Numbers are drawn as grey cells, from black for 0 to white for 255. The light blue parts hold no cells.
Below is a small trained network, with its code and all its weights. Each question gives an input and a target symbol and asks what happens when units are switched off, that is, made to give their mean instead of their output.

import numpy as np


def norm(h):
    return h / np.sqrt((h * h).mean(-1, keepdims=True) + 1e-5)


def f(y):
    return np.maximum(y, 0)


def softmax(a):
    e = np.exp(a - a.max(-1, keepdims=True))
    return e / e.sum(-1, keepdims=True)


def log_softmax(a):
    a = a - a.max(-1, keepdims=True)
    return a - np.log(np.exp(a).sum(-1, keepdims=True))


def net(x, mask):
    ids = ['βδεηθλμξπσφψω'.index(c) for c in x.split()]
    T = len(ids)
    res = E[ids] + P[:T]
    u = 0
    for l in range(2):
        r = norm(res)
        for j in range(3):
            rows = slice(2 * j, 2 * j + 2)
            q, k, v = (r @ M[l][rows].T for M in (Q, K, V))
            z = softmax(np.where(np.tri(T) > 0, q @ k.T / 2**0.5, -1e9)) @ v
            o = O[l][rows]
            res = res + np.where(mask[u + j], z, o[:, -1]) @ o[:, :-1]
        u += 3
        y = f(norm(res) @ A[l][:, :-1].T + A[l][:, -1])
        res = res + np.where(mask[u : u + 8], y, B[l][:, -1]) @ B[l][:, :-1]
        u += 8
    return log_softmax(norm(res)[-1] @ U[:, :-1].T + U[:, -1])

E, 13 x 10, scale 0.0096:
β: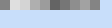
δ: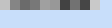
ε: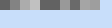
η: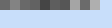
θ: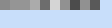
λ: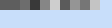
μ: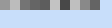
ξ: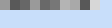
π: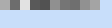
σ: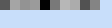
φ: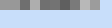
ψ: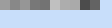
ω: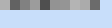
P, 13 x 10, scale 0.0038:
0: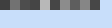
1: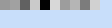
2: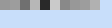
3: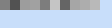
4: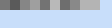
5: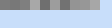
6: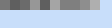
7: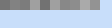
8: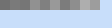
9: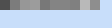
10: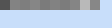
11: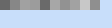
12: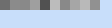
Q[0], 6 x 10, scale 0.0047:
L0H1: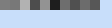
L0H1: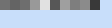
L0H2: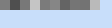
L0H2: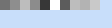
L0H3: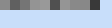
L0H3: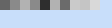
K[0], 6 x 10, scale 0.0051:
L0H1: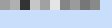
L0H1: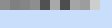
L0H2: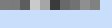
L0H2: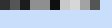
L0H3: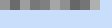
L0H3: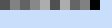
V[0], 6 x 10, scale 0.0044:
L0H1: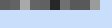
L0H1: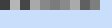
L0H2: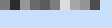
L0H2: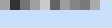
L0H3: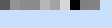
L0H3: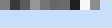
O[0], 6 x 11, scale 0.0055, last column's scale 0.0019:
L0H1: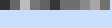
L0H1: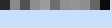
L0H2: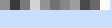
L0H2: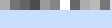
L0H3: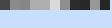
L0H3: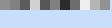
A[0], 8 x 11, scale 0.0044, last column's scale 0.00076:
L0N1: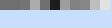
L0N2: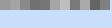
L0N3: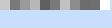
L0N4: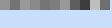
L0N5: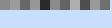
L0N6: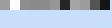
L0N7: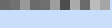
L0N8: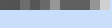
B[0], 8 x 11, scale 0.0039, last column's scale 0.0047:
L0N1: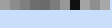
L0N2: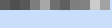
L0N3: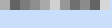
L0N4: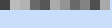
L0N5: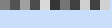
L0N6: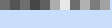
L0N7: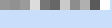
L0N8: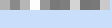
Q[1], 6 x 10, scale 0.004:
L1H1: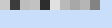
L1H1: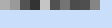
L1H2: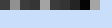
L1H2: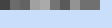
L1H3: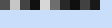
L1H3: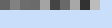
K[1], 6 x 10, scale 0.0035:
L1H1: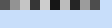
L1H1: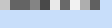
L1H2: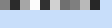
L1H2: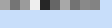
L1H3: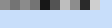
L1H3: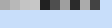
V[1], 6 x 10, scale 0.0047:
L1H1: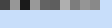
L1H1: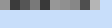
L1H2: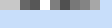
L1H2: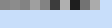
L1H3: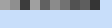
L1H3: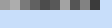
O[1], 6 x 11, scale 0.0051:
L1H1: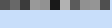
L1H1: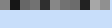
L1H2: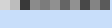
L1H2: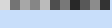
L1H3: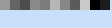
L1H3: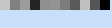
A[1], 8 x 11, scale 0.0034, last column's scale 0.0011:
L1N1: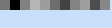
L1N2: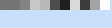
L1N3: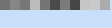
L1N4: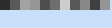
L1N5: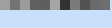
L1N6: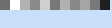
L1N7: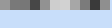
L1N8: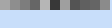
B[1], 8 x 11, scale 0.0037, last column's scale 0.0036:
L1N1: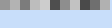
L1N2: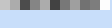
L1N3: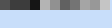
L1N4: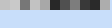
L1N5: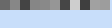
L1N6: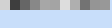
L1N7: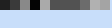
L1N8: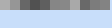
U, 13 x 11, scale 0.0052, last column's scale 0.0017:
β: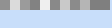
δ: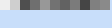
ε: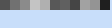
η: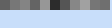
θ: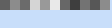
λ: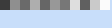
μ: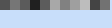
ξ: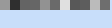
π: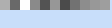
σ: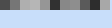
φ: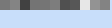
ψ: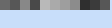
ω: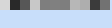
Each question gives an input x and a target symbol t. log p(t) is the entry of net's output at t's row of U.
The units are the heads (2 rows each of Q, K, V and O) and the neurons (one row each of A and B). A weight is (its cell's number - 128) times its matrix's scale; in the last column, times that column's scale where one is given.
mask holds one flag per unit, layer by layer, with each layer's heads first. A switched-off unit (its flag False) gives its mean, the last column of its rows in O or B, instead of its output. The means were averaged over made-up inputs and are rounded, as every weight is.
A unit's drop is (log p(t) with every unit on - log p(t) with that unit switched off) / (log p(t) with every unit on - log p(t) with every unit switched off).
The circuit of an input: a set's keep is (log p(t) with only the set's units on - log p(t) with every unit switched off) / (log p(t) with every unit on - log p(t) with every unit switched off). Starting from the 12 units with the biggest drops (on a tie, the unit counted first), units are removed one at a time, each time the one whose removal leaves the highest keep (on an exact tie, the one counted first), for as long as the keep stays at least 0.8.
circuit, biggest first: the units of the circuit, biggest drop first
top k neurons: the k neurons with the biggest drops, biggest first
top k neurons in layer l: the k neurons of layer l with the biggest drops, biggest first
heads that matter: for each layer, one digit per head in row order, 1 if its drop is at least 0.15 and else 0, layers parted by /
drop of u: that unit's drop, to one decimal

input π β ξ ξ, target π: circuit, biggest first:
L0H1, L1H1, L1H3
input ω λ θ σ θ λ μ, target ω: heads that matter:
011 / 001
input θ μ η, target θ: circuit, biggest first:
L0H3, L1H3
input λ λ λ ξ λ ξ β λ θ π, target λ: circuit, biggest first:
L1H3, L0N5, L1H2
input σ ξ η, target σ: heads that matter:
011 / 000
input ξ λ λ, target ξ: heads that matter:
010 / 110
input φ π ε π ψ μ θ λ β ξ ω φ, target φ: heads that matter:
000 / 000
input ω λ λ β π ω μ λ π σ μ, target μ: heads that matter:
000 / 001
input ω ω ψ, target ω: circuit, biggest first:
L0H2, L1H3
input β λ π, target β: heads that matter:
000 / 100
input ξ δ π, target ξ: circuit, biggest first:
L0H2, L1H1
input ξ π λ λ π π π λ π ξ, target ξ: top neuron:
L0N1
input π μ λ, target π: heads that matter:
100 / 000
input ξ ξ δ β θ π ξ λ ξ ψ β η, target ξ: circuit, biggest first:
L0H2, L1H2, L0N1, L0H3
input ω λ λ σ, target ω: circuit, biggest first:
L0H3, L0H2, L1H3, L0H1
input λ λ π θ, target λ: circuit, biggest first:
L1H3, L1H2, L0N8
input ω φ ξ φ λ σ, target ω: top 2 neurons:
L0N3, L0N5
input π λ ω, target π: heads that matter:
100 / 100
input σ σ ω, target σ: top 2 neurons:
L1N4, L1N1
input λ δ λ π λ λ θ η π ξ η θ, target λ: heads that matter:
010 / 001
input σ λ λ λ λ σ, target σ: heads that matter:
010 / 000
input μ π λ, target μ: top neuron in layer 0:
L0N6
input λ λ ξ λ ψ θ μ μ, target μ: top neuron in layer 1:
L1N7
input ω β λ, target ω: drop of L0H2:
0.4
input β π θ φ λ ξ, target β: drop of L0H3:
0.1
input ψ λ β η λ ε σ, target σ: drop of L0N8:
0.0
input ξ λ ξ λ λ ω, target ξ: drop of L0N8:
0.1
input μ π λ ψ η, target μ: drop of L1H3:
0.3
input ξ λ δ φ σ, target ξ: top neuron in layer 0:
L0N1
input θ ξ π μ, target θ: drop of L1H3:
0.2
